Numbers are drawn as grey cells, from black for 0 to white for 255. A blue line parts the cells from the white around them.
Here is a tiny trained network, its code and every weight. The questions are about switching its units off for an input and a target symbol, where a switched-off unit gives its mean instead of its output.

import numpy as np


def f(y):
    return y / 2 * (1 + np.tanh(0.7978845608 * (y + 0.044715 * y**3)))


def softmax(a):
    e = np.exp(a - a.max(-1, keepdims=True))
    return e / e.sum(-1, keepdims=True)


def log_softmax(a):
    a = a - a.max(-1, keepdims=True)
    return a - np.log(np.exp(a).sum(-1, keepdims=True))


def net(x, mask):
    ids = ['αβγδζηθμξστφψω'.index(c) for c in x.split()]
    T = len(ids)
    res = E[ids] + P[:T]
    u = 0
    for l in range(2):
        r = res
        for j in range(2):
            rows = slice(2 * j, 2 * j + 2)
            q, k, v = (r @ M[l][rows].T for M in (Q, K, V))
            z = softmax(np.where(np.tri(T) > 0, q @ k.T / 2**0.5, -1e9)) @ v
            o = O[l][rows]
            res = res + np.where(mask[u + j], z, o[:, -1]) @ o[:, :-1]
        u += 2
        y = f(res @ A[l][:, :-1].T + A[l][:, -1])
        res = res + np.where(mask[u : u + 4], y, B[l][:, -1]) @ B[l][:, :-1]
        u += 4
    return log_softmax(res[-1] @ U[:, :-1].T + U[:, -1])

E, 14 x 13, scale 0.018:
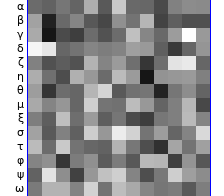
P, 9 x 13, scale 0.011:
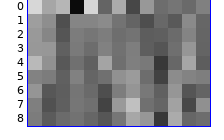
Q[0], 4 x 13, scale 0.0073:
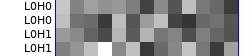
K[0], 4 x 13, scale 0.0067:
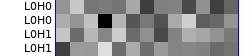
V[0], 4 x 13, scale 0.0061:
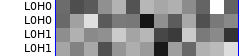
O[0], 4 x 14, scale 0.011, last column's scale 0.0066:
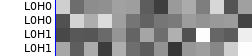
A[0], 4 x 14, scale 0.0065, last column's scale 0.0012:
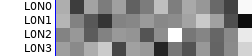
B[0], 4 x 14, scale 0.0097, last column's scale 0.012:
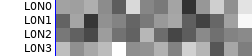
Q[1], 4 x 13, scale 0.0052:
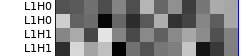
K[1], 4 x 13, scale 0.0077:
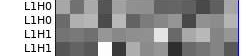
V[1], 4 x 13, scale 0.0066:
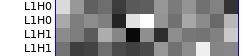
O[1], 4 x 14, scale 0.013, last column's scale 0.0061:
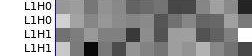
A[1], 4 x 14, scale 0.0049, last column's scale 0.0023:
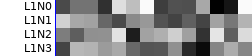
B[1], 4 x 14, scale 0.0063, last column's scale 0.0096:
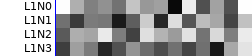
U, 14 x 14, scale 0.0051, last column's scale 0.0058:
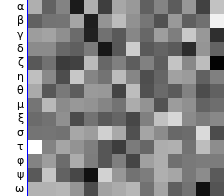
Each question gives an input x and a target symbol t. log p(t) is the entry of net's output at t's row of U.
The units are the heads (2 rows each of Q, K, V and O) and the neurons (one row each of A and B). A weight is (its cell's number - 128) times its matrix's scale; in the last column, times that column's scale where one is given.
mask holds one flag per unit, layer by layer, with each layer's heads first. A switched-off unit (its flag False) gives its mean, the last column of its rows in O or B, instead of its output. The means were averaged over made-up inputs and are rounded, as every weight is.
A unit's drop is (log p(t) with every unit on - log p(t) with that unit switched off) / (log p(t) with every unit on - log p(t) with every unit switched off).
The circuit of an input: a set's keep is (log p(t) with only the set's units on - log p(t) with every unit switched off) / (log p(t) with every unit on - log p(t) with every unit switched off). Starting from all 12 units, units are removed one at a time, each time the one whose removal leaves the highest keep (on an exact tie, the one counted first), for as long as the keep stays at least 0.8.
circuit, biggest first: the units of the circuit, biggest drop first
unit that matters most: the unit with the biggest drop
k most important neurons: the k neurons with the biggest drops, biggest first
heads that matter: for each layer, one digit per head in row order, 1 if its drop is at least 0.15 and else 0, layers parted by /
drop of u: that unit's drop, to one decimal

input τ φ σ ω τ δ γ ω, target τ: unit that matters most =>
L0N1
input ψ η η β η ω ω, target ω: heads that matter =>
00 / 10
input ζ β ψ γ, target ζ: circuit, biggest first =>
(L0H1; L1N0)
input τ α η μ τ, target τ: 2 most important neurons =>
(L0N1; L0N3)
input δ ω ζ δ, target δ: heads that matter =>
00 / 00
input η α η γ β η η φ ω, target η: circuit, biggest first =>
(L0H1; L1H1; L1N3; L1N0)
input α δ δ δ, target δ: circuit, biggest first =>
(L0N0; L1N0)
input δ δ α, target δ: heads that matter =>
10 / 11
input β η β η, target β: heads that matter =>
11 / 11
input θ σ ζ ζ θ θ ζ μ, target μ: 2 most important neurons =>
(L0N0; L1N0)
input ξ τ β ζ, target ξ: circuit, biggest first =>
(L0H0; L1H0; L0H1)
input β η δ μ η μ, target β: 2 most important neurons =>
(L1N1; L1N3)
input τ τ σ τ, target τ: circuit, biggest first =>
(L1H0; L0H1)
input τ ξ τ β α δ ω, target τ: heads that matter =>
11 / 10
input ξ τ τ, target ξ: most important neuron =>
(L0N1)
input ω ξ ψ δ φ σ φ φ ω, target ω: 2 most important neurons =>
(L1N0; L0N1)
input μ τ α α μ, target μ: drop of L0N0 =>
0.2
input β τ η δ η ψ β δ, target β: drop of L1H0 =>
0.4
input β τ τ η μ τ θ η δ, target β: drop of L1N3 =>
0.2
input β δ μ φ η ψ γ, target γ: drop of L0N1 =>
0.0
